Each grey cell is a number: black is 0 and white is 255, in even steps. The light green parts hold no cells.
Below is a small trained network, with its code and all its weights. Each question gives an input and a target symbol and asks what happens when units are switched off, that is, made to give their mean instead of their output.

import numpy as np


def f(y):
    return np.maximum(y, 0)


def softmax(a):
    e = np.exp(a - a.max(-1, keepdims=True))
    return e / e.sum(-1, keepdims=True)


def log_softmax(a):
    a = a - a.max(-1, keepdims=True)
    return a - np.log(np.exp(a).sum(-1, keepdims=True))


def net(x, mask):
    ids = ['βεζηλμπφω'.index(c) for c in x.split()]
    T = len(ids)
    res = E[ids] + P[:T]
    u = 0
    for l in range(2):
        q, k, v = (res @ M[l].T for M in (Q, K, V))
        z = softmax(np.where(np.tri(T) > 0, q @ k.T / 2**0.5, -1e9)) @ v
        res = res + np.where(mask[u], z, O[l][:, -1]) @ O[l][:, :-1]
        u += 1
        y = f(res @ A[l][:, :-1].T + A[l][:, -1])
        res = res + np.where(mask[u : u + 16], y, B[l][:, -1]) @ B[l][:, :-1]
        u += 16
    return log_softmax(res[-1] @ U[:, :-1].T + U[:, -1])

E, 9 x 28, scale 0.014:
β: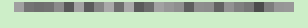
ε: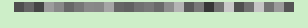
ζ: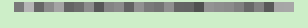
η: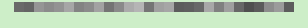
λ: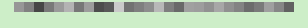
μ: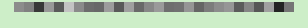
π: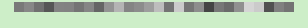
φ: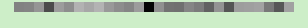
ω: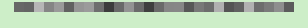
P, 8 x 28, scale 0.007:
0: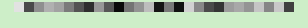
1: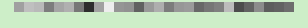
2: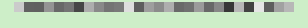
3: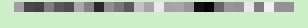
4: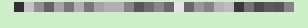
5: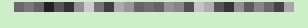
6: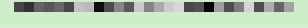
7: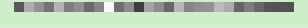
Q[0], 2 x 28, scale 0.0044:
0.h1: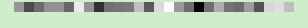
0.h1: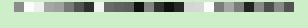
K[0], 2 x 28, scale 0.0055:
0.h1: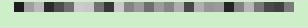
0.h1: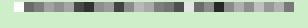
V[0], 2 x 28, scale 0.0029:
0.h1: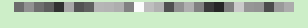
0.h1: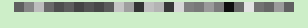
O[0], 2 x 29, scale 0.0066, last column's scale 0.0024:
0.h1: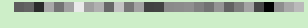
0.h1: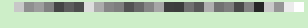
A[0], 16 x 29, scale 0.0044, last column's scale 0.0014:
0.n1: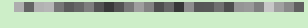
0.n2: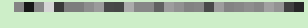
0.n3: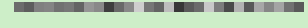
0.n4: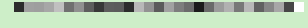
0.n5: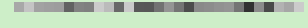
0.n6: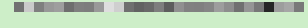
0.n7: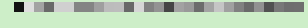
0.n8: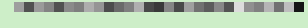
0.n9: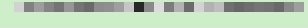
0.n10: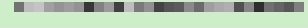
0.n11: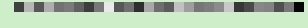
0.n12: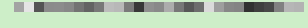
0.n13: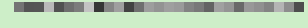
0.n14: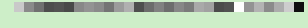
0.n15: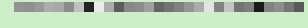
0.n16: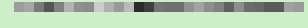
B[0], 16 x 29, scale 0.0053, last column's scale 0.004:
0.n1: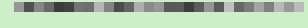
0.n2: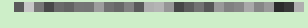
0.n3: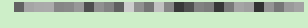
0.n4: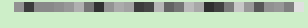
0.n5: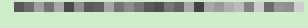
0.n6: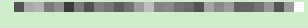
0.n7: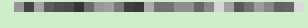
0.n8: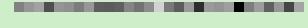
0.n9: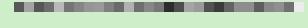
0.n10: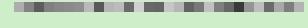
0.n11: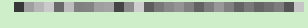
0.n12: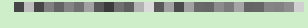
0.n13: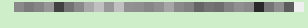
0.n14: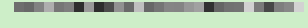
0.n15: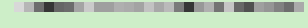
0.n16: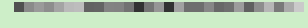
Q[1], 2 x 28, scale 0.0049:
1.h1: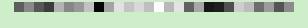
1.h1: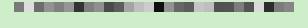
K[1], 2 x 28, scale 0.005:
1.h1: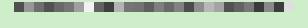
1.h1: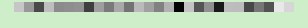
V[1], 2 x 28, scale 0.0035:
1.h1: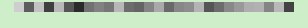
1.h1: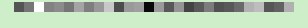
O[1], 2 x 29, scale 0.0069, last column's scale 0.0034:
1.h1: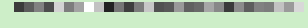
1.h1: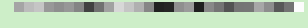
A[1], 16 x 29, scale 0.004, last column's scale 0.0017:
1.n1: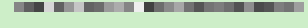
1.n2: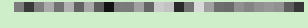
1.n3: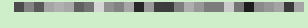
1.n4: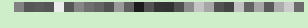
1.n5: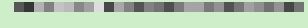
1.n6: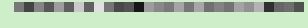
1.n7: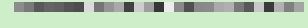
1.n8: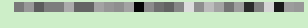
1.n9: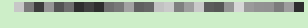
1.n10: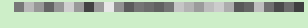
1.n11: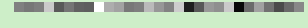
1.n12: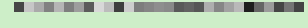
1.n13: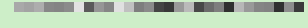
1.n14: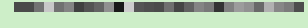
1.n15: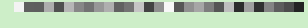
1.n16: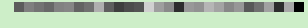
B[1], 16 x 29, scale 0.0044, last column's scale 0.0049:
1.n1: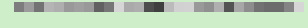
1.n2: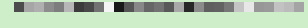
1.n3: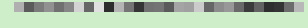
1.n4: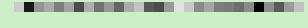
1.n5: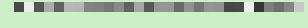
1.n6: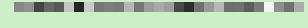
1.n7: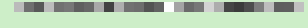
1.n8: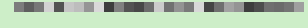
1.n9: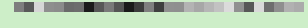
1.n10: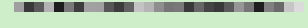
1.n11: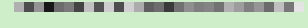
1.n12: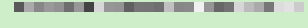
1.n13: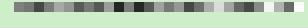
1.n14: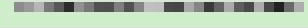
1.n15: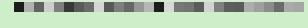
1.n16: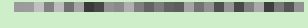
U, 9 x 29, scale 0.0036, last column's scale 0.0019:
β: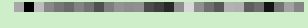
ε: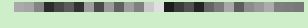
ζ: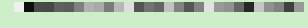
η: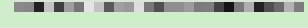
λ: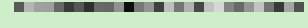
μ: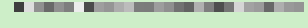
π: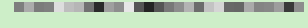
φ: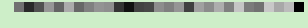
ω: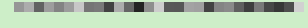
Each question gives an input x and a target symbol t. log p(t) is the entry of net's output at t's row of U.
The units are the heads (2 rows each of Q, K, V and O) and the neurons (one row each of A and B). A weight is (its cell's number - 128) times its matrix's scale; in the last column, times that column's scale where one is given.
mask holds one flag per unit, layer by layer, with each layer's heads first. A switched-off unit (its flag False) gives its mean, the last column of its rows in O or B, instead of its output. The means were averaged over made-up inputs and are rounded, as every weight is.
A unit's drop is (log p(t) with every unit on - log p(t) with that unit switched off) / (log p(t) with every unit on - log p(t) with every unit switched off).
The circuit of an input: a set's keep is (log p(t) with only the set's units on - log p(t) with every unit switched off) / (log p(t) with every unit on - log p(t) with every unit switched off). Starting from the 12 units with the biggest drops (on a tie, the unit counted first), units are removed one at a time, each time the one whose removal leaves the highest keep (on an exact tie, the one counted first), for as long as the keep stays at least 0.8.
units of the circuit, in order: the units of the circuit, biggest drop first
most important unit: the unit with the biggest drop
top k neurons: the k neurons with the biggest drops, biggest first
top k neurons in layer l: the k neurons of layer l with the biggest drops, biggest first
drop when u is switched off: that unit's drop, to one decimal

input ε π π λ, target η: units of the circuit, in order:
(0.h1, 0.n13)
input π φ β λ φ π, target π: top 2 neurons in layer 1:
(1.n13, 1.n10)
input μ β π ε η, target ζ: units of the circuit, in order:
(0.n15, 0.n7, 1.n7, 0.n10)
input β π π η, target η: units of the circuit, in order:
(0.h1, 1.n1)
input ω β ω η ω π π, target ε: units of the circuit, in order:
(0.h1)
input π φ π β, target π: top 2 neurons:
(1.n13, 1.n1)
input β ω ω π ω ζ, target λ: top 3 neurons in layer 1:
(1.n7, 1.n9, 1.n11)
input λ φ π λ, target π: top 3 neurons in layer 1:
(1.n13, 1.n1, 1.n10)
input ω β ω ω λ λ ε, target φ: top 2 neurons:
(0.n1, 0.n4)
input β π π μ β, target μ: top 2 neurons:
(1.n12, 0.n15)
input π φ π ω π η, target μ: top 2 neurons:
(0.n3, 1.n12)
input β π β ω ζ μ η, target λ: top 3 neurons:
(1.n15, 1.n9, 0.n1)
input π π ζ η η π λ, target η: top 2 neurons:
(0.n13, 1.n13)
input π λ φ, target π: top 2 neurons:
(0.n16, 0.n8)
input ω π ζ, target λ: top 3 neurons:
(0.n12, 1.n9, 1.n7)
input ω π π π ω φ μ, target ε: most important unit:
0.h1
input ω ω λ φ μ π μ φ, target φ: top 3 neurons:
(1.n13, 1.n10, 0.n16)
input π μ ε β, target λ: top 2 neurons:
(1.n15, 1.n9)
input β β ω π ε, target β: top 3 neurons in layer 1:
(1.n11, 1.n3, 1.n10)
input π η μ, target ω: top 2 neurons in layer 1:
(1.n8, 1.n14)
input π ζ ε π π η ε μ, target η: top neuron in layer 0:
(0.n10)
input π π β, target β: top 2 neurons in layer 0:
(0.n14, 0.n5)
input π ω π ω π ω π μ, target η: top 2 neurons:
(0.n10, 0.n11)
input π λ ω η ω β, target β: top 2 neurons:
(1.n4, 0.n14)
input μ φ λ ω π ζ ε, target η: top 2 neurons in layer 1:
(1.n1, 1.n13)
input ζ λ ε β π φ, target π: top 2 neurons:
(1.n13, 0.n14)
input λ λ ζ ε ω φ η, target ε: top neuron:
(0.n1)
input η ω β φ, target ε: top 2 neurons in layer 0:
(0.n8, 0.n1)
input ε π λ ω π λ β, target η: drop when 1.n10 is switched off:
-0.1
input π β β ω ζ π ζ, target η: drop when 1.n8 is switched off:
0.0
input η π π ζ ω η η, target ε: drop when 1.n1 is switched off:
0.1
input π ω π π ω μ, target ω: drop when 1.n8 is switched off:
0.4
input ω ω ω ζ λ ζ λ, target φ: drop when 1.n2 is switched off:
0.3
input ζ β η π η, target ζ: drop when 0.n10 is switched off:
0.2
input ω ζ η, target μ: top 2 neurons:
(1.n12, 0.n3)
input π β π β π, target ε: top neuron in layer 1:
(1.n11)
